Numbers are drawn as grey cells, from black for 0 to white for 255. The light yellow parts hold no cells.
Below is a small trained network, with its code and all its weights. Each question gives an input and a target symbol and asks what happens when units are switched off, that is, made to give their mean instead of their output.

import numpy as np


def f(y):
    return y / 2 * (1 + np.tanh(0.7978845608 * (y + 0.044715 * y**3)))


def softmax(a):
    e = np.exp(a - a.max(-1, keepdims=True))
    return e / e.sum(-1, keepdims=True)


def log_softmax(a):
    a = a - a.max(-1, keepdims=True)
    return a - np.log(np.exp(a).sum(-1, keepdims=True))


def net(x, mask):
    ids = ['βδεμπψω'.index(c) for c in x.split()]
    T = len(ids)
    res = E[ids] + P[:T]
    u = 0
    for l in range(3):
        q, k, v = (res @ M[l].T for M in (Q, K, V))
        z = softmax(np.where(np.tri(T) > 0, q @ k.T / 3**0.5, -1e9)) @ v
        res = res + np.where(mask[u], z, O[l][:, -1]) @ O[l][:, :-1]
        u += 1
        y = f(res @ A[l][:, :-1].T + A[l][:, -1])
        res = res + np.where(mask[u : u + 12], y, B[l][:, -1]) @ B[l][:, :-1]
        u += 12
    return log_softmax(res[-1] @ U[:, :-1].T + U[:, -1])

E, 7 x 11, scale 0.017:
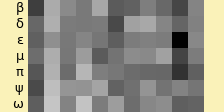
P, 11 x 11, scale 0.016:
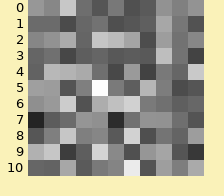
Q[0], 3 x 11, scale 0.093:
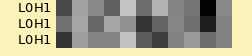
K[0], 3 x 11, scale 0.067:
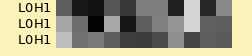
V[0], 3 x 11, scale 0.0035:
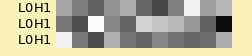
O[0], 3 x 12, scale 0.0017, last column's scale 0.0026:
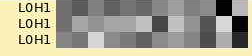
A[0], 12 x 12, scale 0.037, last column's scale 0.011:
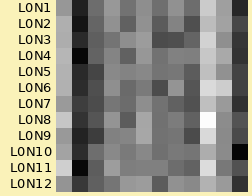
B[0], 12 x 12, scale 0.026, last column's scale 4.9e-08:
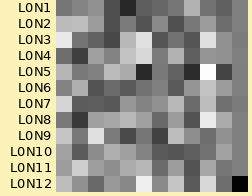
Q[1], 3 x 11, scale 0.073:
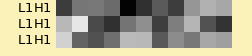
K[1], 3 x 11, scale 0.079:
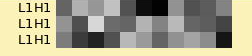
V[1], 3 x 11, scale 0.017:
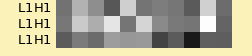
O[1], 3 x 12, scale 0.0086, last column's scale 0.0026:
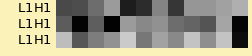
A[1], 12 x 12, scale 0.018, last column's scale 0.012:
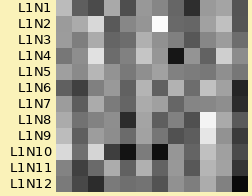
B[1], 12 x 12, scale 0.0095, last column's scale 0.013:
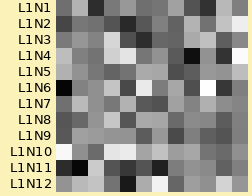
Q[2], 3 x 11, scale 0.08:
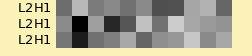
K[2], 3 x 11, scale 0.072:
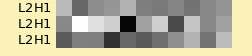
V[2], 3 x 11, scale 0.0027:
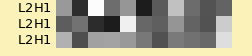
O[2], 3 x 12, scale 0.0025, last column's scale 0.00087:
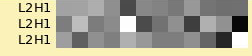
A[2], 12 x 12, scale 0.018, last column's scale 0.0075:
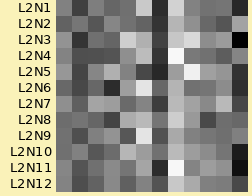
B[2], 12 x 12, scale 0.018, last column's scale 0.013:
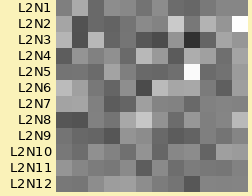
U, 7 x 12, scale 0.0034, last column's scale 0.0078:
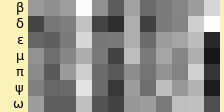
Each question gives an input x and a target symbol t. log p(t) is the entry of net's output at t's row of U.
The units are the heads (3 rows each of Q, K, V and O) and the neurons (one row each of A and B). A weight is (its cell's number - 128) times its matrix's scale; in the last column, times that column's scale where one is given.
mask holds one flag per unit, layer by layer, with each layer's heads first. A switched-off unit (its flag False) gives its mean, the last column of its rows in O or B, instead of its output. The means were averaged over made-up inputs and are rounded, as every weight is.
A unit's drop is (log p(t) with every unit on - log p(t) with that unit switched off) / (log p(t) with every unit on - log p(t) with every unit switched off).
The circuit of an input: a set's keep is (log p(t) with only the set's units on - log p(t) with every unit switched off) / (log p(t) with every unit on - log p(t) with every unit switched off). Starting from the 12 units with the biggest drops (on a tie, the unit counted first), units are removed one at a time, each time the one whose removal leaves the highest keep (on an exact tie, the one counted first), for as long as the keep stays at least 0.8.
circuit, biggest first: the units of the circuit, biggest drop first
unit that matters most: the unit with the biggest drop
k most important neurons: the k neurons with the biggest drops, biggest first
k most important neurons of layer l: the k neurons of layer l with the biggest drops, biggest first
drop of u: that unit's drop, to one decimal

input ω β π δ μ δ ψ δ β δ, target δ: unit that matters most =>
L1H1
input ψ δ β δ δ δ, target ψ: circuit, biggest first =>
[L1H1; L2N5; L1N4]
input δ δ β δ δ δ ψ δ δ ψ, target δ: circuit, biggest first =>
[L1H1; L1N12]
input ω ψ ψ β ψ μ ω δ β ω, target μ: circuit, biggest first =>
[L1H1; L2N6]
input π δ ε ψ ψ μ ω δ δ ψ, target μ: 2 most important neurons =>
[L2N6; L1N4]
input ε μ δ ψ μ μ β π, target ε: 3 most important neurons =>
[L2N8; L2N4; L1N4]
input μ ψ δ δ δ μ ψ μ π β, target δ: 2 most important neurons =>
[L1N12; L2N2]
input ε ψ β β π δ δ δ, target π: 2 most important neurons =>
[L2N3; L1N4]
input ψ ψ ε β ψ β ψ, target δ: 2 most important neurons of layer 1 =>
[L1N2; L1N10]
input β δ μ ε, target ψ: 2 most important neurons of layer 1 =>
[L1N4; L1N5]
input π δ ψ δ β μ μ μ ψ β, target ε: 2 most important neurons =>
[L2N8; L2N4]
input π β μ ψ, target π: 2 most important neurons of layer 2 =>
[L2N3; L2N10]
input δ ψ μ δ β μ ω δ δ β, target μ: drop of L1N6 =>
0.0
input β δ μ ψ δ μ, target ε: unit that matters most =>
L2N8
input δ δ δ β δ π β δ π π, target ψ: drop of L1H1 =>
1.0
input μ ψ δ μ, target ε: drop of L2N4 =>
0.2
